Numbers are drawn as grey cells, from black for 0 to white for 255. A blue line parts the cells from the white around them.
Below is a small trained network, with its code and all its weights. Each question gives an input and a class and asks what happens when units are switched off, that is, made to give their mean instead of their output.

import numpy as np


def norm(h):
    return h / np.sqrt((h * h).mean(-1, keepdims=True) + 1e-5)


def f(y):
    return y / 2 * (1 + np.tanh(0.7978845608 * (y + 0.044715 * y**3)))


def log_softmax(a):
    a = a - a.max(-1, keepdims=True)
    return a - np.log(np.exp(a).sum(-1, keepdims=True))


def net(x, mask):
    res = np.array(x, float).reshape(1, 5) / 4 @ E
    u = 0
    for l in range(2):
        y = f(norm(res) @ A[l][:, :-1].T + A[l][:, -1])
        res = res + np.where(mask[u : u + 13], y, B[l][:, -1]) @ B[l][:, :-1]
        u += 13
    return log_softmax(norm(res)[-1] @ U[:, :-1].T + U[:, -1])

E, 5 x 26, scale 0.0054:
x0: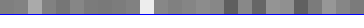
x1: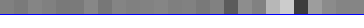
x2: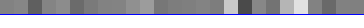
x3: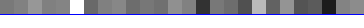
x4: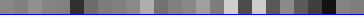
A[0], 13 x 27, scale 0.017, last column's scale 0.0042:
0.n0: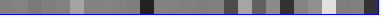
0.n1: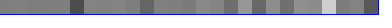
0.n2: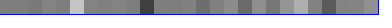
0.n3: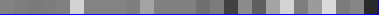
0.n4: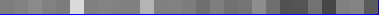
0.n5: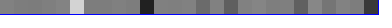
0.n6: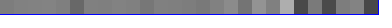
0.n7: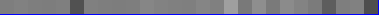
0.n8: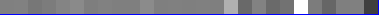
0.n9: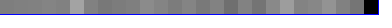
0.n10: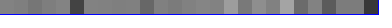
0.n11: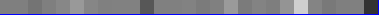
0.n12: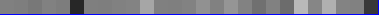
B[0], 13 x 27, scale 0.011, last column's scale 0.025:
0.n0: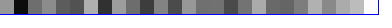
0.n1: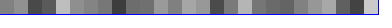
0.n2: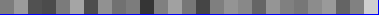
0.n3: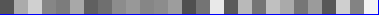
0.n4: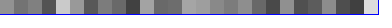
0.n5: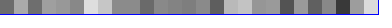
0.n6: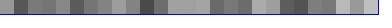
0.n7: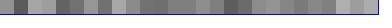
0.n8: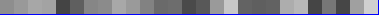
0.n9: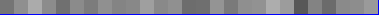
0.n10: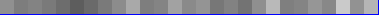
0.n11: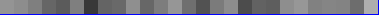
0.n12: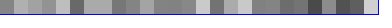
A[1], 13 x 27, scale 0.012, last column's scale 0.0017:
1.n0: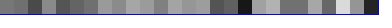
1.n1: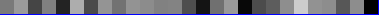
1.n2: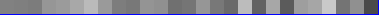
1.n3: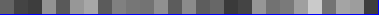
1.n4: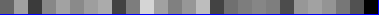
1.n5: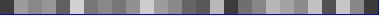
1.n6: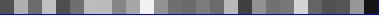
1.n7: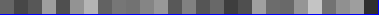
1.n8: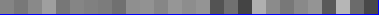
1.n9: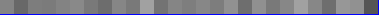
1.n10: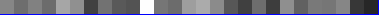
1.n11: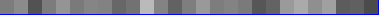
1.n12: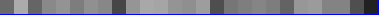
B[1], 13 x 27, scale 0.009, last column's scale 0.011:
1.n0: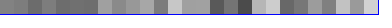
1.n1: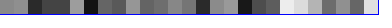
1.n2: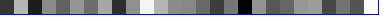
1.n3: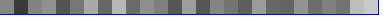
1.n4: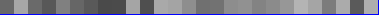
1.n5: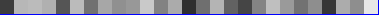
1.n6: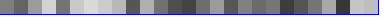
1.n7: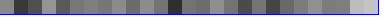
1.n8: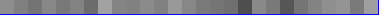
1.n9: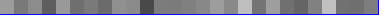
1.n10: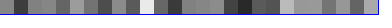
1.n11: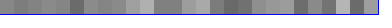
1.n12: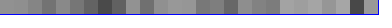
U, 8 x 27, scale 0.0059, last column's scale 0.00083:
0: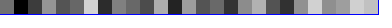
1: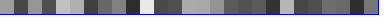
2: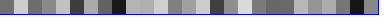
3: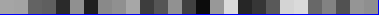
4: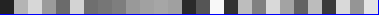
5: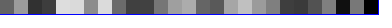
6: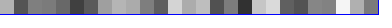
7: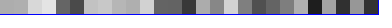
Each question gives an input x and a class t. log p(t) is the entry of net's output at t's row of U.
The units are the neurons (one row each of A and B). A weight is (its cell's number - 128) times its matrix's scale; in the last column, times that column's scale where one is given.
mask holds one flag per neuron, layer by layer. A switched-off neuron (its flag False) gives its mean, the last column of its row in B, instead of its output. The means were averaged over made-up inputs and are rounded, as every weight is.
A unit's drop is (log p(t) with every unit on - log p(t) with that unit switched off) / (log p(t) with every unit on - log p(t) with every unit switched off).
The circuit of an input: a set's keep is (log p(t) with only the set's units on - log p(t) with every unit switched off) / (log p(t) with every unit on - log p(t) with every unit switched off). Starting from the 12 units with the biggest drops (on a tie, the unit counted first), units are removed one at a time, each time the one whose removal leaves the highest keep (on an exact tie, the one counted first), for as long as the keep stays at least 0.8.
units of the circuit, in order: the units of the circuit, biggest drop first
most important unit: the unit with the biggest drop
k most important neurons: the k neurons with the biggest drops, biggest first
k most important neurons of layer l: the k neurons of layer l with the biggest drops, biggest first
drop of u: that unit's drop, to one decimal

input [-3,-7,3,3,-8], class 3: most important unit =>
0.n8
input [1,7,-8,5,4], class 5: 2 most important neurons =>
(0.n5, 0.n6)
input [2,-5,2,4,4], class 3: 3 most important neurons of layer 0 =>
(0.n8, 0.n12, 0.n1)
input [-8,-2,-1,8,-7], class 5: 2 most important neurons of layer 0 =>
(0.n5, 0.n2)
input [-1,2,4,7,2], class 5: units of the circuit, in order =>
(0.n4, 0.n2)
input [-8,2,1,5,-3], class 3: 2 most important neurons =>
(0.n2, 0.n11)
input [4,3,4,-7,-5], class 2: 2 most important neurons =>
(0.n1, 0.n12)
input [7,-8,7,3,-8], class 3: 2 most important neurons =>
(0.n8, 1.n1)
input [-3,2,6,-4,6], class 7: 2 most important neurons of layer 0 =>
(0.n8, 0.n12)
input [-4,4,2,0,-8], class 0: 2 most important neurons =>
(0.n0, 1.n3)
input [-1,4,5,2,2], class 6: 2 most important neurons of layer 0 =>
(0.n6, 0.n10)
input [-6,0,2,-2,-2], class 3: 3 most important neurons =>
(0.n11, 0.n8, 1.n1)
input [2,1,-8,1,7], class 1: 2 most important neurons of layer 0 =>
(0.n4, 0.n0)
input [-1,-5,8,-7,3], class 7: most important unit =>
0.n12
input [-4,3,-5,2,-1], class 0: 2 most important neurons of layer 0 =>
(0.n0, 0.n12)
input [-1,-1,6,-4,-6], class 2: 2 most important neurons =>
(0.n12, 0.n1)
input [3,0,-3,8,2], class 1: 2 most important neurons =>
(0.n4, 1.n10)
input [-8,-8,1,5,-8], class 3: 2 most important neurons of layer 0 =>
(0.n2, 0.n11)
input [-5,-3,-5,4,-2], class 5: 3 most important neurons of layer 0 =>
(0.n5, 0.n4, 0.n2)
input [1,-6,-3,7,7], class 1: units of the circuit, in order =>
(0.n4)
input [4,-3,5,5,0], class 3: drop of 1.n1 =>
0.1
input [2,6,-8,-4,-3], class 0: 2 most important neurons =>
(0.n0, 0.n1)
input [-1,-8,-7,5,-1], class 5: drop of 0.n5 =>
0.5
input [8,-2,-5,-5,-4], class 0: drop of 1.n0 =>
0.0
